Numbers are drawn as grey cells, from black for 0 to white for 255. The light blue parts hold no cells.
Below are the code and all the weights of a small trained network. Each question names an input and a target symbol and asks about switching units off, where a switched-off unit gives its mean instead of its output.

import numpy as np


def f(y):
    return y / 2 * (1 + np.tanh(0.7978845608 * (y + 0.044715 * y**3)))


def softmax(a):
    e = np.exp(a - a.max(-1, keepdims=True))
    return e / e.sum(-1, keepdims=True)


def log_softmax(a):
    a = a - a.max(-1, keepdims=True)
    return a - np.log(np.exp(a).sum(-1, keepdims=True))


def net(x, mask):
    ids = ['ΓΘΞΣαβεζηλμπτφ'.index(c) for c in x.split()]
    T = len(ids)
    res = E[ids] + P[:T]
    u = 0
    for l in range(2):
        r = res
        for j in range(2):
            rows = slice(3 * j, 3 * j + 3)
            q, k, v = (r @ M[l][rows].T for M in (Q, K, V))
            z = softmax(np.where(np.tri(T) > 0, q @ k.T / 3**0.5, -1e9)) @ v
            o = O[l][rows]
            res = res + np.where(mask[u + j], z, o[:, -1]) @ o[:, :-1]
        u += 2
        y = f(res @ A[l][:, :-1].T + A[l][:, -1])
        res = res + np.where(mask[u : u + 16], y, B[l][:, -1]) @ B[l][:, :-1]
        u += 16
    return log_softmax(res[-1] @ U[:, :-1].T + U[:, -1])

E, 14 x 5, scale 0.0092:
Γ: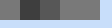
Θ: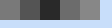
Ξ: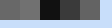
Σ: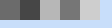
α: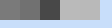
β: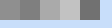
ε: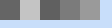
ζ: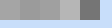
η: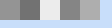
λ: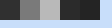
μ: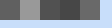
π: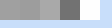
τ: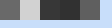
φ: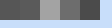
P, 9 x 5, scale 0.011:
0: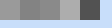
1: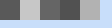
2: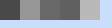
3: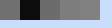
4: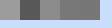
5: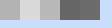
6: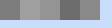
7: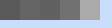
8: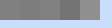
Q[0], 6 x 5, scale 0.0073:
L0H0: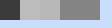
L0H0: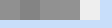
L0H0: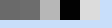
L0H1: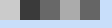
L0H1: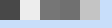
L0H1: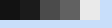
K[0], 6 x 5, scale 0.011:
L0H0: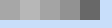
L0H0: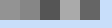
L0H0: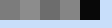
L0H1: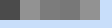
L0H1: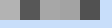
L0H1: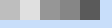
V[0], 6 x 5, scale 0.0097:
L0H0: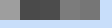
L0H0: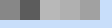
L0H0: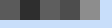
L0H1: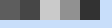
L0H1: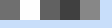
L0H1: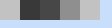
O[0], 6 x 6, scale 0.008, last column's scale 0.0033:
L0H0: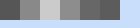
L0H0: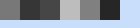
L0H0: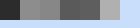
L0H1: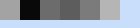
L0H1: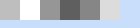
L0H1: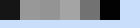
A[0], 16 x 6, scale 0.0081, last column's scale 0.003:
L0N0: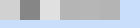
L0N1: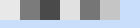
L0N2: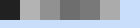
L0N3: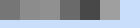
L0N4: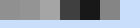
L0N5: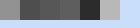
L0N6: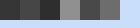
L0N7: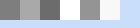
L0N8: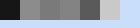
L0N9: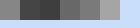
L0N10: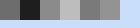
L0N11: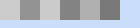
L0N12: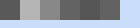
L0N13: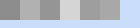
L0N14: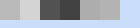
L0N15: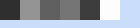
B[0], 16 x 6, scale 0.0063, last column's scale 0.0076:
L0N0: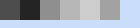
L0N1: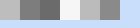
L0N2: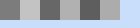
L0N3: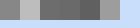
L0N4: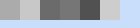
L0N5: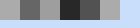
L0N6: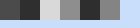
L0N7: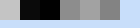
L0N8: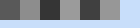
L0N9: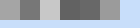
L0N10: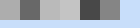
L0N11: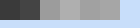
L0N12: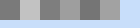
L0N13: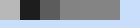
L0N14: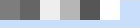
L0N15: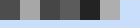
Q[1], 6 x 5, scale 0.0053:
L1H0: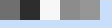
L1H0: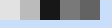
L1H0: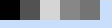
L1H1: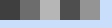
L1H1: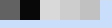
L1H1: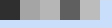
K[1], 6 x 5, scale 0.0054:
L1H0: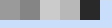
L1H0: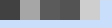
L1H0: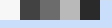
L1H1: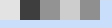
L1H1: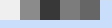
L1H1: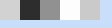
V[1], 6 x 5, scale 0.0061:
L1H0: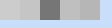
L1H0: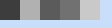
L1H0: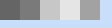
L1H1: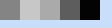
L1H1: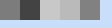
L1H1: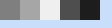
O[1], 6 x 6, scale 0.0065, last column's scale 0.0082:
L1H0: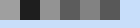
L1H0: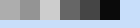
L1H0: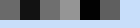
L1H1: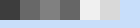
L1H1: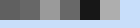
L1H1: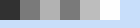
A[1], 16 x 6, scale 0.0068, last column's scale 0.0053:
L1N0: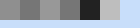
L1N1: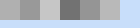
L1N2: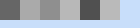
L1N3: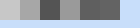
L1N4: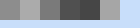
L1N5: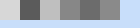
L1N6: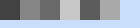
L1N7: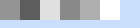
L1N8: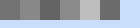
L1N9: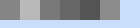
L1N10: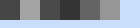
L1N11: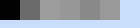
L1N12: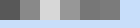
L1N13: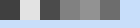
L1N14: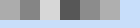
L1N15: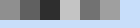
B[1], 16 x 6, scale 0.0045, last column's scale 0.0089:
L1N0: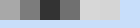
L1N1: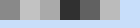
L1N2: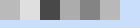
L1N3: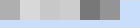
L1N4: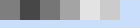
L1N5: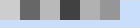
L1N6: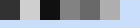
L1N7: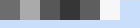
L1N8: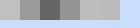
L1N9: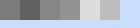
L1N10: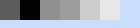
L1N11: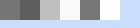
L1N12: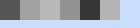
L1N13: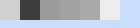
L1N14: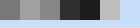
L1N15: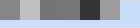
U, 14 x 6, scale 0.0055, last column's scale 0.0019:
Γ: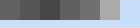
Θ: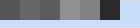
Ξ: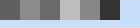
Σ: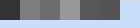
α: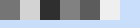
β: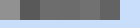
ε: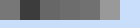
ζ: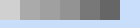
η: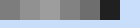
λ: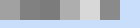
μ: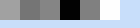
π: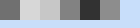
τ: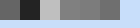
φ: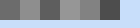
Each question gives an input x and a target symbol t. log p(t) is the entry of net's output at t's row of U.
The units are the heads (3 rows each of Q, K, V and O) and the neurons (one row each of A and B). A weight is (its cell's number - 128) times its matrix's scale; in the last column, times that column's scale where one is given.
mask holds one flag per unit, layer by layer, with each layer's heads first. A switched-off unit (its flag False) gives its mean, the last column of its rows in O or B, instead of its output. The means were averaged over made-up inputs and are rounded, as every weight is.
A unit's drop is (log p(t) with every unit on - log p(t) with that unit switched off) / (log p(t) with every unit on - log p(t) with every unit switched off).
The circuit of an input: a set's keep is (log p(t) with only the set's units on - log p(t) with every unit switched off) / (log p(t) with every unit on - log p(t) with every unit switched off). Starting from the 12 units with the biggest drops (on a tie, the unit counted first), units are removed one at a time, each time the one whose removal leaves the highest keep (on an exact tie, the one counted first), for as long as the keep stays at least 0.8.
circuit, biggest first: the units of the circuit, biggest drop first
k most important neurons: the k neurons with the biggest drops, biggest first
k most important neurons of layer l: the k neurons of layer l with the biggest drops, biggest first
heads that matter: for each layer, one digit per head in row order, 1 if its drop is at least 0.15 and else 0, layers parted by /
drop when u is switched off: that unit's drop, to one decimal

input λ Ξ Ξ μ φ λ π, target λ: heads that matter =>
01 / 11
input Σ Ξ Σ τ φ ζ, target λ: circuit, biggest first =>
L1H1, L0H0, L0N0, L0N1
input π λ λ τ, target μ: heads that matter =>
01 / 10
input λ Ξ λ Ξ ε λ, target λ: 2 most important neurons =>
L1N13, L1N10
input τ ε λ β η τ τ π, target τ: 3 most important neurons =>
L0N14, L0N11, L0N0
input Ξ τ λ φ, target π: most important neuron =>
L0N14
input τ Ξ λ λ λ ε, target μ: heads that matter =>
01 / 10
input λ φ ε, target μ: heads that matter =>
01 / 00
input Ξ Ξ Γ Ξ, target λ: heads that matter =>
11 / 01
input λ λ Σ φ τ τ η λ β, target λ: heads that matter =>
00 / 11
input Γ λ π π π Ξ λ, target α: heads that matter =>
01 / 01
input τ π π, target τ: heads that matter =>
11 / 10
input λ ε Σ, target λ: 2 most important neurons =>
L0N5, L0N4
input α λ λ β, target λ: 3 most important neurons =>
L0N1, L0N15, L0N0
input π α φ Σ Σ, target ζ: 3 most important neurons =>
L0N7, L1N3, L0N1
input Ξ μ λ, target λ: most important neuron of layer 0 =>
L0N15
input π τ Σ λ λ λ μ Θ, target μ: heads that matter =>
01 / 10
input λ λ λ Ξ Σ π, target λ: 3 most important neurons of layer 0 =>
L0N5, L0N0, L0N4
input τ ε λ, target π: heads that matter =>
11 / 00
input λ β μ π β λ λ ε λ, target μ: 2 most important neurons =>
L1N11, L0N5
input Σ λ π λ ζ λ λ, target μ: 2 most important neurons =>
L0N14, L1N11
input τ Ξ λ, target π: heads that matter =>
11 / 10
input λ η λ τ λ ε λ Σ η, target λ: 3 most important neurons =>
L0N5, L0N0, L0N11
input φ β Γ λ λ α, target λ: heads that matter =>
10 / 11
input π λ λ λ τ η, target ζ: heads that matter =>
10 / 01
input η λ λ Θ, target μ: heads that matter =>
01 / 00
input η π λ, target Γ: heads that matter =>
11 / 11
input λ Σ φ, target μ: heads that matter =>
01 / 00
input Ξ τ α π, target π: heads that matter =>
11 / 00
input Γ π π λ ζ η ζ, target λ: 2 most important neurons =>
L0N15, L0N1
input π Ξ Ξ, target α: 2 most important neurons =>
L0N0, L0N4
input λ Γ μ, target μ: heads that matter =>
01 / 00
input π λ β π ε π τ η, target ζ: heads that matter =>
11 / 01
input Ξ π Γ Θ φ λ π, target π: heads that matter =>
11 / 10
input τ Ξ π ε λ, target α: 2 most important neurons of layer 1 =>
L1N2, L1N0
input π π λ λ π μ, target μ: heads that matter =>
01 / 10
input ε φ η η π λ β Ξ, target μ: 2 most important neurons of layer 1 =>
L1N11, L1N5
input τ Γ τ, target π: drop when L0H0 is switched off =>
0.2
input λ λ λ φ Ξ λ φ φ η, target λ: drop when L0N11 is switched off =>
0.2
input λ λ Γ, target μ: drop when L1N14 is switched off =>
0.1
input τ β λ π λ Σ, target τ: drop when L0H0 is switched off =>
0.3
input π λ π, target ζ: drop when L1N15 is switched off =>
0.0
